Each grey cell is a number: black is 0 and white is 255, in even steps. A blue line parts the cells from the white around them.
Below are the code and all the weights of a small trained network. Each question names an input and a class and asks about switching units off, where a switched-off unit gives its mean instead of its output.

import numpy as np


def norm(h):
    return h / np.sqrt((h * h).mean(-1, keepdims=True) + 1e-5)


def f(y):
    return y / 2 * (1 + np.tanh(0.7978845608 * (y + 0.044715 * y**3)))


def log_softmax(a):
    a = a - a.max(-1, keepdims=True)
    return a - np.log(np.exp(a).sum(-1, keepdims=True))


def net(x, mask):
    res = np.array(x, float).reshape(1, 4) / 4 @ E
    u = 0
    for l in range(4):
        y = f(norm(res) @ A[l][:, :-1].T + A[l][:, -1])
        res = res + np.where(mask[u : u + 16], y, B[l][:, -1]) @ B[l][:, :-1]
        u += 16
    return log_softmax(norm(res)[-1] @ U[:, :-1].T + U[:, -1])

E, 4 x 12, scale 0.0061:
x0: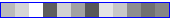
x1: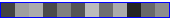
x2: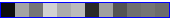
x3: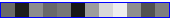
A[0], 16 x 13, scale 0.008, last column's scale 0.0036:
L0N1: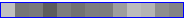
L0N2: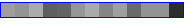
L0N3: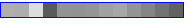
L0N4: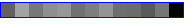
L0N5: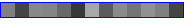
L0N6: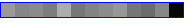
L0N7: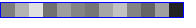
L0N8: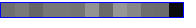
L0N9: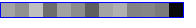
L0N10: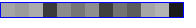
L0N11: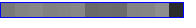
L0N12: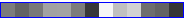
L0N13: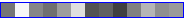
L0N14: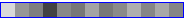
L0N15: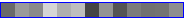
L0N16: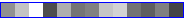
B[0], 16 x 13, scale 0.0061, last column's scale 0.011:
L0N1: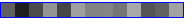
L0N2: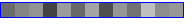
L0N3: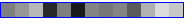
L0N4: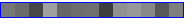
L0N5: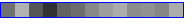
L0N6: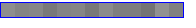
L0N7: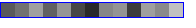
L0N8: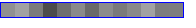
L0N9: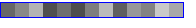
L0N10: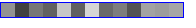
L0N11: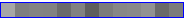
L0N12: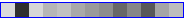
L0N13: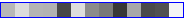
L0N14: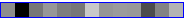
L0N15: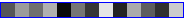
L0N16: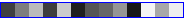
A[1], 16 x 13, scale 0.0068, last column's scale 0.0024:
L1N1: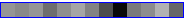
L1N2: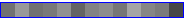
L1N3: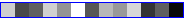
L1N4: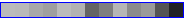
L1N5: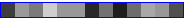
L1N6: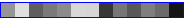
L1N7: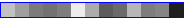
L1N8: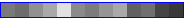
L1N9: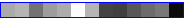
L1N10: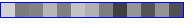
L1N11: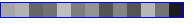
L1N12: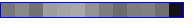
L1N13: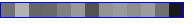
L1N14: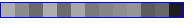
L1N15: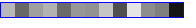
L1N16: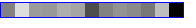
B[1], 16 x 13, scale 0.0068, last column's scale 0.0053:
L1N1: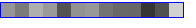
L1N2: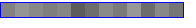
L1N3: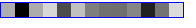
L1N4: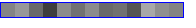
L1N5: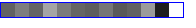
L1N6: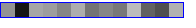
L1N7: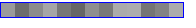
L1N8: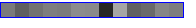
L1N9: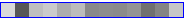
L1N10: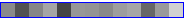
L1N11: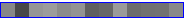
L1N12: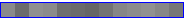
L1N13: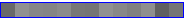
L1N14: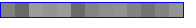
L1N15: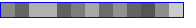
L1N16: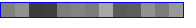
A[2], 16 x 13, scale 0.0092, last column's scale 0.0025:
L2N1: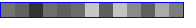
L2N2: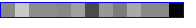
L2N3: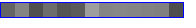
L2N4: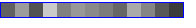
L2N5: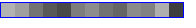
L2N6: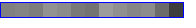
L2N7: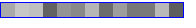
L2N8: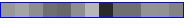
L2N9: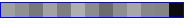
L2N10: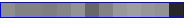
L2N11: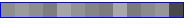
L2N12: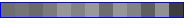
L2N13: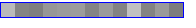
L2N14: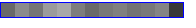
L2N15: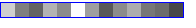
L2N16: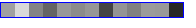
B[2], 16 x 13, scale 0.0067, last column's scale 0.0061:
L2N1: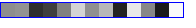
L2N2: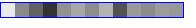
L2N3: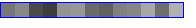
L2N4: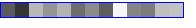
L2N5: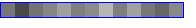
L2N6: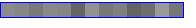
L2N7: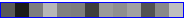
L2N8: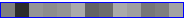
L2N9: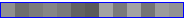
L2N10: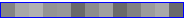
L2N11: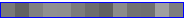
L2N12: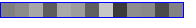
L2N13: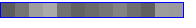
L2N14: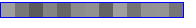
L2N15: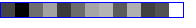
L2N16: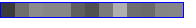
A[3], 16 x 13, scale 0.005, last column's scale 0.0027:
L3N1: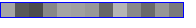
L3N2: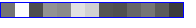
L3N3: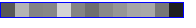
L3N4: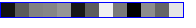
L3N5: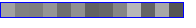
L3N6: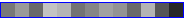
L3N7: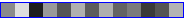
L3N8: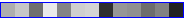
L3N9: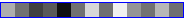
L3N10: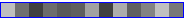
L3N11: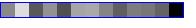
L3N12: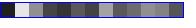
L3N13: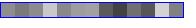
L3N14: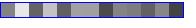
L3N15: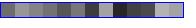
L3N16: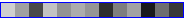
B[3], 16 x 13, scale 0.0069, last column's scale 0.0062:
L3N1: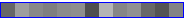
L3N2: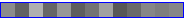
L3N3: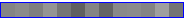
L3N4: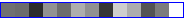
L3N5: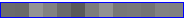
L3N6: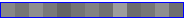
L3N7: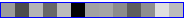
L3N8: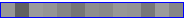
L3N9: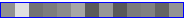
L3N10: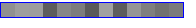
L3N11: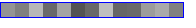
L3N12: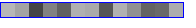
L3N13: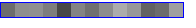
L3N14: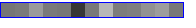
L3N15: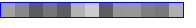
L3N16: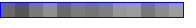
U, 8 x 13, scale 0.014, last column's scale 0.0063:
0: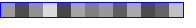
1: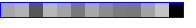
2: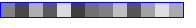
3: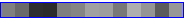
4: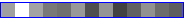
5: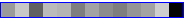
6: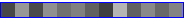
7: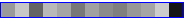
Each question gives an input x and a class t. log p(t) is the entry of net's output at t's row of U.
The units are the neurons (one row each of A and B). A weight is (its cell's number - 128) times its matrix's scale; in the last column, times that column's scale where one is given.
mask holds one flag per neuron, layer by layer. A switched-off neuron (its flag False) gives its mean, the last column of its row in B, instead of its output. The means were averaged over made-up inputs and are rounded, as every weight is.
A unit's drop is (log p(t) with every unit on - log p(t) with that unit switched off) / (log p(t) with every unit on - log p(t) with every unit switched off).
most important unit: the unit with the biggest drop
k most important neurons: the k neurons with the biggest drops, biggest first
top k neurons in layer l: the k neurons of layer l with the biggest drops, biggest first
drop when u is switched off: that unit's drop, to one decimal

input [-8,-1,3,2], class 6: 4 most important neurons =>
[L0N14 L0N3 L0N10 L2N4]
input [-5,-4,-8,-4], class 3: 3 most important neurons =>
[L0N13 L0N12 L2N1]
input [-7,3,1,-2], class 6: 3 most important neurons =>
[L0N13 L0N12 L0N14]
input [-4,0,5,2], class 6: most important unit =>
L0N13
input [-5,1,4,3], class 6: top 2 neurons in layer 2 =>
[L2N4 L2N2]
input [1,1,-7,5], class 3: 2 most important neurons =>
[L2N1 L0N1]
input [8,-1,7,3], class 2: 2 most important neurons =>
[L0N16 L0N12]
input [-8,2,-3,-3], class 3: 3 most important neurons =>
[L0N13 L0N12 L0N5]
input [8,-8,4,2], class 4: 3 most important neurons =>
[L0N15 L0N16 L2N15]
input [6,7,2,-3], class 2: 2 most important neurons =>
[L0N16 L0N3]
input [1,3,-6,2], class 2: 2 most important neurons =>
[L0N16 L0N15]
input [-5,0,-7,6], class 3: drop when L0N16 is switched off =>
0.0
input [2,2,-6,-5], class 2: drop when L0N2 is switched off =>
0.1
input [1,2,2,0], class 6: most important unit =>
L3N4
